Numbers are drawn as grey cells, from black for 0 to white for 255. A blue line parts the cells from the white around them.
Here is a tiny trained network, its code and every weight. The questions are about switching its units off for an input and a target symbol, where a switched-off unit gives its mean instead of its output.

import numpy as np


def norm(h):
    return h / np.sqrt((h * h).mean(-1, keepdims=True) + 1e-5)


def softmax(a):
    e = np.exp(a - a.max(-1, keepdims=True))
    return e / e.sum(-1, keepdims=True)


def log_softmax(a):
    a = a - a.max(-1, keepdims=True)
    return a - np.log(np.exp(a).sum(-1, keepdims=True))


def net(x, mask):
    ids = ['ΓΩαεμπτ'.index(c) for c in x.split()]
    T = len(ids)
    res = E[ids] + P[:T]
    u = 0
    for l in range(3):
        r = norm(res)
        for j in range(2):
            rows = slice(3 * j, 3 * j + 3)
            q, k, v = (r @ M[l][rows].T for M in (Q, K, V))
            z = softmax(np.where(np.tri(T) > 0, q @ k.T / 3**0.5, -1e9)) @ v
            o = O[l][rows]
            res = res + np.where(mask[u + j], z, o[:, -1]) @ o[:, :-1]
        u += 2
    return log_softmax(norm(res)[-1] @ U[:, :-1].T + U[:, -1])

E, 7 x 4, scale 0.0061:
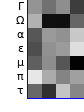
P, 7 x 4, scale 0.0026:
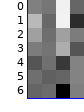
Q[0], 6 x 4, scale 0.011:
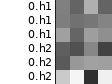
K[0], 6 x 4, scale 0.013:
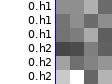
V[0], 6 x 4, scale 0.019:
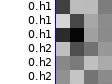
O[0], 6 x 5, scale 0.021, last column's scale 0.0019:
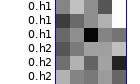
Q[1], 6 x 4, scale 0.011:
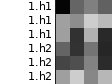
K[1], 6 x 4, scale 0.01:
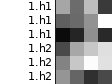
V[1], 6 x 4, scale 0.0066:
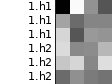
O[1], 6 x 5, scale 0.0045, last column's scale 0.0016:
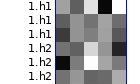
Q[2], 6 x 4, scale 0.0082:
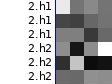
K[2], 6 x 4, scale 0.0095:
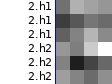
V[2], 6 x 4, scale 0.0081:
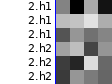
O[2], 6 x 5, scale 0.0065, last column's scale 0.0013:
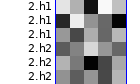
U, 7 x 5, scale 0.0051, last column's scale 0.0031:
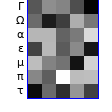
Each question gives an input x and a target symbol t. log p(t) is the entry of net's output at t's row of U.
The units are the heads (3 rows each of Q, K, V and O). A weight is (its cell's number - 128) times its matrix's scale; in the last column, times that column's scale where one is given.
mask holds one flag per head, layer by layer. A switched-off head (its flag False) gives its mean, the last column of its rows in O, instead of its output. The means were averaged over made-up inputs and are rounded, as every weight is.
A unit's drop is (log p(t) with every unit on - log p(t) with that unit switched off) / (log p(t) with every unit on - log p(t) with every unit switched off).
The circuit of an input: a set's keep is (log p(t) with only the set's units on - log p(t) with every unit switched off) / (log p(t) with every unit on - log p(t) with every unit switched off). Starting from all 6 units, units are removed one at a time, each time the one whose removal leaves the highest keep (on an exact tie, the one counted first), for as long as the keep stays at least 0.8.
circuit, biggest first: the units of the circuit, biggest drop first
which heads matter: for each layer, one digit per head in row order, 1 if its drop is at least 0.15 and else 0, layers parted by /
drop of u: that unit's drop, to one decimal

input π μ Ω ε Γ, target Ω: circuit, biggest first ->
(0.h1; 2.h2)
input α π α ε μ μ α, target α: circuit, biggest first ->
(0.h1)
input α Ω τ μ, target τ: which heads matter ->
11 / 00 / 00
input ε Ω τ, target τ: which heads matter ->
00 / 00 / 00
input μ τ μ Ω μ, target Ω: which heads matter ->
10 / 00 / 10
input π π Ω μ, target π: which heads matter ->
10 / 00 / 00
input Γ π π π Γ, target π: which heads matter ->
10 / 00 / 00
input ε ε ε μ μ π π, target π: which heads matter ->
01 / 00 / 00
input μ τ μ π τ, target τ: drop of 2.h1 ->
0.0
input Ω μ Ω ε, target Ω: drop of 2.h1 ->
0.1
